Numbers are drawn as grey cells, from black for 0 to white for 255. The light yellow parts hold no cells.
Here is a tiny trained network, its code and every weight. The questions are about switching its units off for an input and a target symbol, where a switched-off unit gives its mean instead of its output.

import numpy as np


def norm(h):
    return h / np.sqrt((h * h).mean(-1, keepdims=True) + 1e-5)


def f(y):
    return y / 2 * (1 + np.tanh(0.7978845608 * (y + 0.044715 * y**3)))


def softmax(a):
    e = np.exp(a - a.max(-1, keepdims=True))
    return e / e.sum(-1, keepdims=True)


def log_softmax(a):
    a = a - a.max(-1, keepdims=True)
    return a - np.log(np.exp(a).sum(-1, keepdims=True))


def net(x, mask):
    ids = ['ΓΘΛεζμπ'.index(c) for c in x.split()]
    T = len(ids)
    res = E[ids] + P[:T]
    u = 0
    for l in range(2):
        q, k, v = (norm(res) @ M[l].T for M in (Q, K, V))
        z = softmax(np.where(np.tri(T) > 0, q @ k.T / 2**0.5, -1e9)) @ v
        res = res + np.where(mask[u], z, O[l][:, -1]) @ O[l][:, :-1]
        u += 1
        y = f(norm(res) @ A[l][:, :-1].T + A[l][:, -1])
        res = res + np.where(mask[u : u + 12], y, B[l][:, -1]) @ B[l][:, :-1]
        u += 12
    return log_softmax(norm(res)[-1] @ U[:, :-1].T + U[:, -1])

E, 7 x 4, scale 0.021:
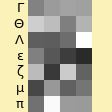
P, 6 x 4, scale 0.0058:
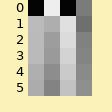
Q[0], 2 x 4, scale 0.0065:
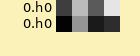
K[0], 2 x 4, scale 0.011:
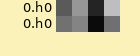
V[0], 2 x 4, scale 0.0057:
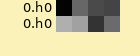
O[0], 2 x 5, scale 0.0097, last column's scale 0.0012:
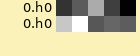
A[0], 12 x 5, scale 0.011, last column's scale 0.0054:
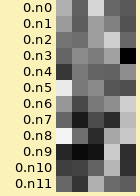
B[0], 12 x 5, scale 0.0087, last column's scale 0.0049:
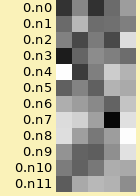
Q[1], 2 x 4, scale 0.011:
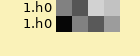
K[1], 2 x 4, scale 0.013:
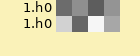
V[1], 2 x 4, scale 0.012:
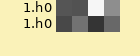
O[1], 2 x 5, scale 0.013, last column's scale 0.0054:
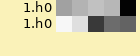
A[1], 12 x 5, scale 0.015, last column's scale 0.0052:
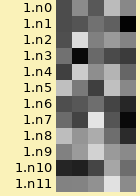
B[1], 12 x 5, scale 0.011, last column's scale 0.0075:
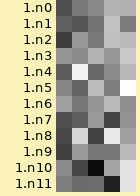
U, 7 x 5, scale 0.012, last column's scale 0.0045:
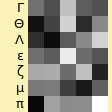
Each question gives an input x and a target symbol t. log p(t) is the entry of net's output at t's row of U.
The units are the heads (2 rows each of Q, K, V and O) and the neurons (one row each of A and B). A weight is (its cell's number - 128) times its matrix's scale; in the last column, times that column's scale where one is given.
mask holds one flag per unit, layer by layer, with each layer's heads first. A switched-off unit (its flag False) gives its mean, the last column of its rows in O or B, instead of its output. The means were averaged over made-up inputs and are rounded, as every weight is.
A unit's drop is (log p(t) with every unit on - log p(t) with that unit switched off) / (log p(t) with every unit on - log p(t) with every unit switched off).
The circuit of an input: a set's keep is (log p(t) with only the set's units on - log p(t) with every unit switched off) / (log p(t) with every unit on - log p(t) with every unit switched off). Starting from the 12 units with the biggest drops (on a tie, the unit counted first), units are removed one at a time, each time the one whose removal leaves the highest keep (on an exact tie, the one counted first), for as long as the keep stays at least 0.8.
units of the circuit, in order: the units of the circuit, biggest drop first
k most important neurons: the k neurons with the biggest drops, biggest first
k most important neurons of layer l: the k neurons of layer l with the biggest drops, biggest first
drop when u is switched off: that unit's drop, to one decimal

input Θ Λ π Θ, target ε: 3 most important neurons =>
(1.n5 1.n10 0.n7)
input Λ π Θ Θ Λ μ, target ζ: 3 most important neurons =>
(0.n4 0.n7 1.n8)
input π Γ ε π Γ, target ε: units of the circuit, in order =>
(1.n10)
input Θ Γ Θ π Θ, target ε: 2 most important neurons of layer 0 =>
(0.n8 0.n7)
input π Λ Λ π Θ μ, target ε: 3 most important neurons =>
(0.n7 0.n4 1.n10)
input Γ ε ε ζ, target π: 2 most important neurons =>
(0.n7 0.n8)
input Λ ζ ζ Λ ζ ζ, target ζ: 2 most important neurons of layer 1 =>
(1.n8 1.n11)
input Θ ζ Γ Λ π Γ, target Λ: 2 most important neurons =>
(1.n10 0.n7)
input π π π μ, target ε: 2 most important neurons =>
(0.n4 0.n7)
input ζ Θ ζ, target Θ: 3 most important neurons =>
(0.n7 0.n11 1.n7)
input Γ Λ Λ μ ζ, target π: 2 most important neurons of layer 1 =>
(1.n8 1.n9)
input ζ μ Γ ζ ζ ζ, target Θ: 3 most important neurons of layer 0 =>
(0.n7 0.n11 0.n4)
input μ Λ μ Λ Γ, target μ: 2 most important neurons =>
(0.n4 0.n8)
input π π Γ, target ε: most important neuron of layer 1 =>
(1.n5)
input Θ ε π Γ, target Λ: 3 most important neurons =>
(0.n7 1.n10 0.n4)
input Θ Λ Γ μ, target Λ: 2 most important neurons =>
(1.n10 0.n4)
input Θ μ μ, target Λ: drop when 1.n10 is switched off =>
0.1
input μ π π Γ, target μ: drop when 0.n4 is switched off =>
0.4
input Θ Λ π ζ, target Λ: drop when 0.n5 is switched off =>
0.3
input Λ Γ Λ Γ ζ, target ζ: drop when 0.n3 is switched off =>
0.0
